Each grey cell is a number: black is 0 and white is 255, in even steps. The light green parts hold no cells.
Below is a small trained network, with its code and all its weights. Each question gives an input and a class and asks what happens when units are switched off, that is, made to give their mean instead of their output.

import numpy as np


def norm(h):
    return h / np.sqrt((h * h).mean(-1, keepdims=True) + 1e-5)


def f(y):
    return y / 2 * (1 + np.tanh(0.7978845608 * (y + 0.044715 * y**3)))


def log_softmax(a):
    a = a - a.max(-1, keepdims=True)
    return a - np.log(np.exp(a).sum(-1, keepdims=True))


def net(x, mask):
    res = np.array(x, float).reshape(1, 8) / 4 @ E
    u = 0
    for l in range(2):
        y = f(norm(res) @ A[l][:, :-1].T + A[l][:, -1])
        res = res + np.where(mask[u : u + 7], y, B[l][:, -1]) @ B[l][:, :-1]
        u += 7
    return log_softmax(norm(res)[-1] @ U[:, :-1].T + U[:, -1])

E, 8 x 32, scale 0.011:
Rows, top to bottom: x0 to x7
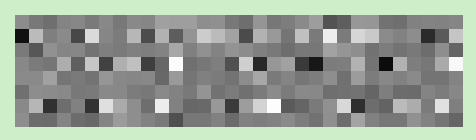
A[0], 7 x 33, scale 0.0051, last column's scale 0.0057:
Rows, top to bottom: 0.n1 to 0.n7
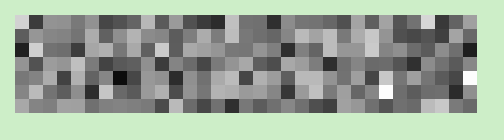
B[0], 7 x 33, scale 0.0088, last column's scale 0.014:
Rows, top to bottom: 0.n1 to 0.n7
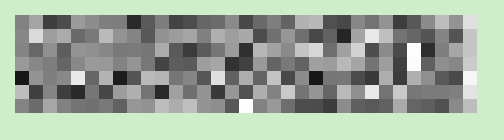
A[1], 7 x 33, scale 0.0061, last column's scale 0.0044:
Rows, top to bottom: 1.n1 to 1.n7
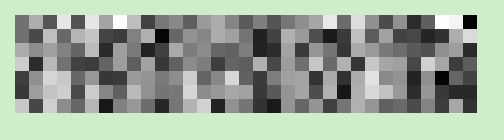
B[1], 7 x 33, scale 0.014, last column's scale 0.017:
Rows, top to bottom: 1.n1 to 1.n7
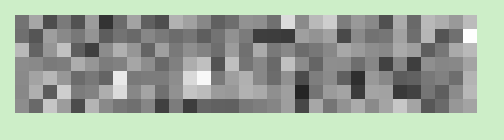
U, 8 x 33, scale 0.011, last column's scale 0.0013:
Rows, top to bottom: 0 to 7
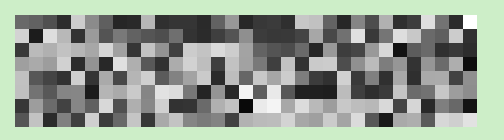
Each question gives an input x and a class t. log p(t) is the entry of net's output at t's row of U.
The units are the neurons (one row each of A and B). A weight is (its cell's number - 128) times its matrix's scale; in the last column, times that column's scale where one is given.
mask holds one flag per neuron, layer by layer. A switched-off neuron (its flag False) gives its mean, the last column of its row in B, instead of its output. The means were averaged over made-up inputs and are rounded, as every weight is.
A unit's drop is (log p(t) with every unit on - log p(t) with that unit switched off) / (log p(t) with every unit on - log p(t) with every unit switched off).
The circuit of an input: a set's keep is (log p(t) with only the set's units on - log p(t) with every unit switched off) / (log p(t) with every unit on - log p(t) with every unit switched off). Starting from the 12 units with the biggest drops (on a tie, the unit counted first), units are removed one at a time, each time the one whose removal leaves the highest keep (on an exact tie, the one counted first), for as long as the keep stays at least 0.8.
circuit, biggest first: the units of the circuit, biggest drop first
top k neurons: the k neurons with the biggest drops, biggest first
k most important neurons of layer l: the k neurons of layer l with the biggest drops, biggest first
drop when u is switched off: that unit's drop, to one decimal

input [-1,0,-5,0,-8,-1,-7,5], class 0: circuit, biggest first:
0.n1
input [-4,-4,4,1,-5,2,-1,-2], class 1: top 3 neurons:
0.n5; 0.n7; 0.n3
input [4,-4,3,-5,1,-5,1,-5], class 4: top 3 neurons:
0.n6; 1.n4; 1.n2
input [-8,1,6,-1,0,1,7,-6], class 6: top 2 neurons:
0.n3; 1.n1
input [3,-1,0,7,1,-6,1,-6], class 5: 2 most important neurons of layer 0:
0.n7; 0.n6
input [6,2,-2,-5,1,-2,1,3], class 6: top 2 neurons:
0.n5; 0.n6
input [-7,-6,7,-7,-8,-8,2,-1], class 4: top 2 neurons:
0.n6; 1.n4
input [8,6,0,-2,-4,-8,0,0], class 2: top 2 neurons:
0.n2; 0.n4
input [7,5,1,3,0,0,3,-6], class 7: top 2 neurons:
0.n5; 1.n1
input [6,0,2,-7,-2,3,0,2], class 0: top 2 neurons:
0.n5; 1.n6
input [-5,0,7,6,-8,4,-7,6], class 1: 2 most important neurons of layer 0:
0.n4; 0.n1
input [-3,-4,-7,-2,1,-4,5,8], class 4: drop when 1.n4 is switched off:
0.1
